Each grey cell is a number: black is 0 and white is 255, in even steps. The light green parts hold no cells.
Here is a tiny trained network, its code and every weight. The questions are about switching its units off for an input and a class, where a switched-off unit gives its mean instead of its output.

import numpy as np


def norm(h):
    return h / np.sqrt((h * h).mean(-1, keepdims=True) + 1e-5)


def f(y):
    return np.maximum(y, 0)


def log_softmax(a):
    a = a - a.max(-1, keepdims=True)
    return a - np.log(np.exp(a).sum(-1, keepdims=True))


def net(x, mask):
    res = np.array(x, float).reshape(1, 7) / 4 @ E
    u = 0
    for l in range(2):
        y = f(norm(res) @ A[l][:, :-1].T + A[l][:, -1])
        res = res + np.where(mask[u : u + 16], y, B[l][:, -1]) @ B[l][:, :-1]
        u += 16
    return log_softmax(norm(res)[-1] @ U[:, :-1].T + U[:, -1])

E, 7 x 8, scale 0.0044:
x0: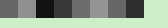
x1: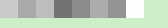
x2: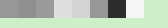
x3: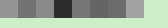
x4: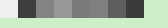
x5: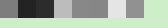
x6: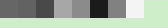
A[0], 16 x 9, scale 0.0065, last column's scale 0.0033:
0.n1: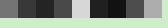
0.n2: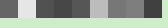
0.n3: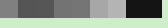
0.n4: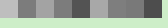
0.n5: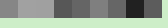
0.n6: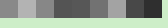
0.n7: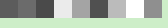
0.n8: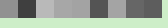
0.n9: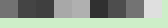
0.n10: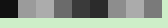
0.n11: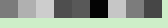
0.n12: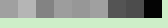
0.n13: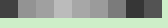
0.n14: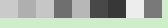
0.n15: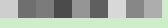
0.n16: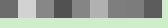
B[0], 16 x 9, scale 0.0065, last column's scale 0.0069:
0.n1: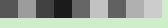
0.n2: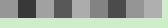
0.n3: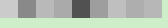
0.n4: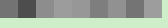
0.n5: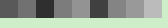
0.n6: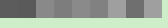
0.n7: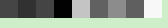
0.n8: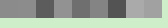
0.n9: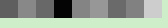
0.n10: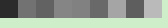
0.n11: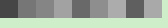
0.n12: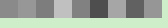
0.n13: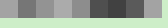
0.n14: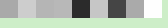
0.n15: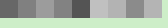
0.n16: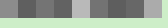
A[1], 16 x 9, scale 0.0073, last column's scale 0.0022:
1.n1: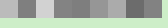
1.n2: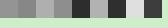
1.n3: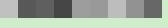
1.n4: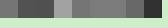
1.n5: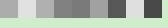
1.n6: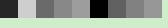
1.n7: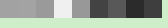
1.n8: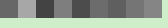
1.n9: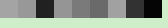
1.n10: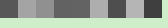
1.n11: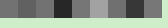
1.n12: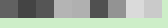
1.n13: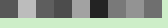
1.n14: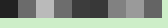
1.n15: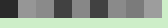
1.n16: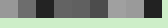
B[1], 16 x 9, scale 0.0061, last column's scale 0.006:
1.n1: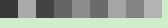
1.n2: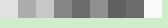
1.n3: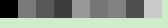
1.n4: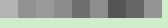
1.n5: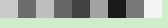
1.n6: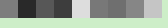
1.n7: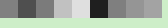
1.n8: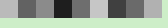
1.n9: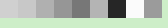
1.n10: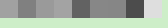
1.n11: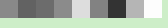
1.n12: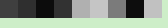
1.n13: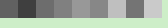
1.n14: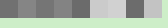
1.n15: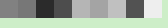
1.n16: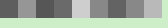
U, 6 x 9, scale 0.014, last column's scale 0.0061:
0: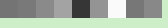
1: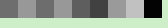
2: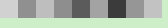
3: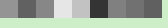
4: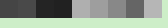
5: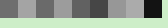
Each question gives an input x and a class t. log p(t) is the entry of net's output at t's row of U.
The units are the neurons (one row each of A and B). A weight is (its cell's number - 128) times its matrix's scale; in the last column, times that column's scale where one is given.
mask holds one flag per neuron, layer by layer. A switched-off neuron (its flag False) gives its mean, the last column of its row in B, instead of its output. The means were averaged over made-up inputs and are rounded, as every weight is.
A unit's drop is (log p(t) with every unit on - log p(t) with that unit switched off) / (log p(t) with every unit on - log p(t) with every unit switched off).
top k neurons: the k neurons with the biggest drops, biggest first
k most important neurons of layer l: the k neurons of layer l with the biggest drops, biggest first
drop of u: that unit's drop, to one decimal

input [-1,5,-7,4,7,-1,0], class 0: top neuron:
[0.n7]
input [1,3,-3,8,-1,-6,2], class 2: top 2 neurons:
[0.n14; 0.n7]
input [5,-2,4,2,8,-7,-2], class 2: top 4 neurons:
[0.n7; 0.n10; 1.n12; 1.n3]
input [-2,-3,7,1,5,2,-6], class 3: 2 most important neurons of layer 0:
[0.n12; 0.n14]
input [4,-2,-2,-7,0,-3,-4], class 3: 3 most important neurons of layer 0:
[0.n7; 0.n13; 0.n3]
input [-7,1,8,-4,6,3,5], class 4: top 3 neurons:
[0.n7; 1.n12; 0.n3]
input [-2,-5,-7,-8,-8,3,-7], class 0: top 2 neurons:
[0.n3; 0.n7]
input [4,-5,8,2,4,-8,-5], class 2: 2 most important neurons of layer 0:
[0.n7; 0.n10]
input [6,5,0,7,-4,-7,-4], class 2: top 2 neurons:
[0.n7; 0.n14]
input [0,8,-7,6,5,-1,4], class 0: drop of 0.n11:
0.3
